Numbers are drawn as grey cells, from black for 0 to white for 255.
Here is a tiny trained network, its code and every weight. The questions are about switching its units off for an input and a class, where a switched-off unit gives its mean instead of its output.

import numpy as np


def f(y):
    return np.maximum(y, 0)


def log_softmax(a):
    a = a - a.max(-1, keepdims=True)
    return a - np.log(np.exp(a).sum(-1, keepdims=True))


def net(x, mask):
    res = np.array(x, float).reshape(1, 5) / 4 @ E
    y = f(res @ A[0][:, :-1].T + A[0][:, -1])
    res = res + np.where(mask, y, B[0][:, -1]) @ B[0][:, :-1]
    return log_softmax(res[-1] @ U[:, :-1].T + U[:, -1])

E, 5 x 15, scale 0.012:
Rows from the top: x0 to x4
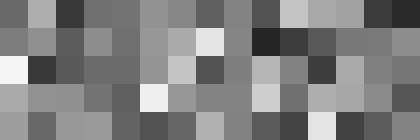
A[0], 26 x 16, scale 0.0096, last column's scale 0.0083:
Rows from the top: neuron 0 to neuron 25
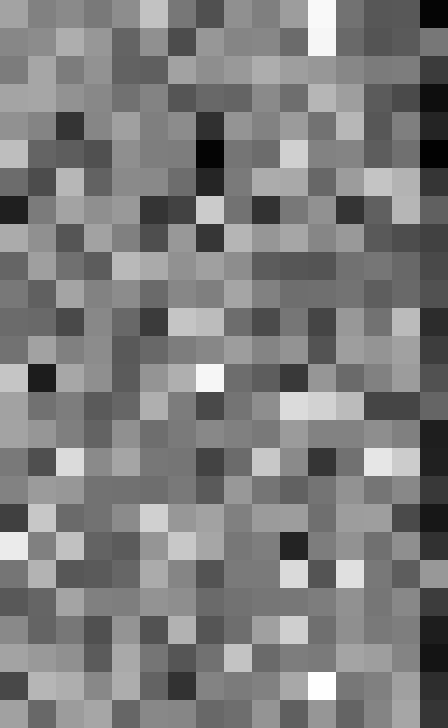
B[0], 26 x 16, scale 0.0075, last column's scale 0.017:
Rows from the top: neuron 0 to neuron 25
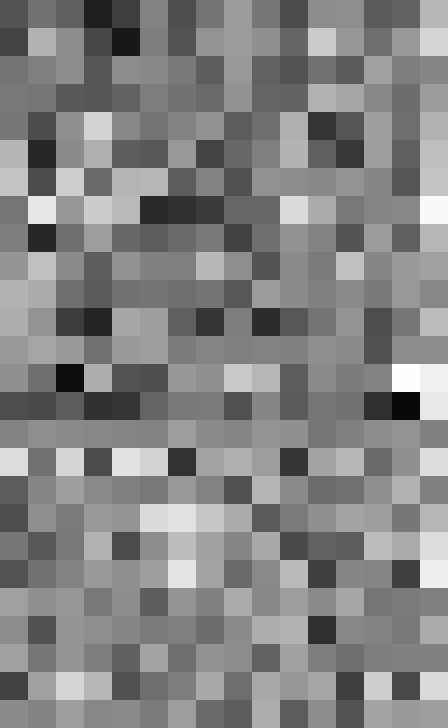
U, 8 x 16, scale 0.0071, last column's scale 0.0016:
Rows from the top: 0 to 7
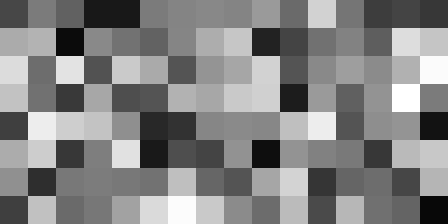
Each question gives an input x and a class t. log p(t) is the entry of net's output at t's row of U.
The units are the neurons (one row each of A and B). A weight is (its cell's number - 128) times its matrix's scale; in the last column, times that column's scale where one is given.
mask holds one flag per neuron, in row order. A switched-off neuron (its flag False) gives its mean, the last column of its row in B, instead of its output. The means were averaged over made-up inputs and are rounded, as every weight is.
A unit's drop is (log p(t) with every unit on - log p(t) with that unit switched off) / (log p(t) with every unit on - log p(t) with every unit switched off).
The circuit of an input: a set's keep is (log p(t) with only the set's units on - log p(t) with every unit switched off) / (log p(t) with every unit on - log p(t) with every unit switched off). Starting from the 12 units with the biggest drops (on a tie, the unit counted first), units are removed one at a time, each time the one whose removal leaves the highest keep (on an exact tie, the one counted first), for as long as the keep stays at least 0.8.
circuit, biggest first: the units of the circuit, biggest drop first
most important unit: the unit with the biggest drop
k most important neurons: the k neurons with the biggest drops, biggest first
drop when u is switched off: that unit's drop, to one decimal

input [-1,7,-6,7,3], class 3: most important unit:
neuron 13
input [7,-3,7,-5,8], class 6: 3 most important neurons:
(neuron 5; neuron 4; neuron 8)
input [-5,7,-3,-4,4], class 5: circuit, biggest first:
(neuron 7; neuron 11)
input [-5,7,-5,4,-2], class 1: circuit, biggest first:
(neuron 9; neuron 24)
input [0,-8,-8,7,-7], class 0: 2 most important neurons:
(neuron 14; neuron 0)
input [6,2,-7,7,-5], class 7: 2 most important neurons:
(neuron 18; neuron 20)
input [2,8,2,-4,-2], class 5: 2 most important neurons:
(neuron 11; neuron 19)
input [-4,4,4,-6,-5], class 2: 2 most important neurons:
(neuron 16; neuron 7)
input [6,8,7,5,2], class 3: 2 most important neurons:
(neuron 13; neuron 19)
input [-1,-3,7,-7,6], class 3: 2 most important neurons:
(neuron 7; neuron 20)
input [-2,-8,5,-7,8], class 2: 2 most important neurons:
(neuron 16; neuron 6)
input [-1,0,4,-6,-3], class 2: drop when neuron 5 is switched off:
-0.1
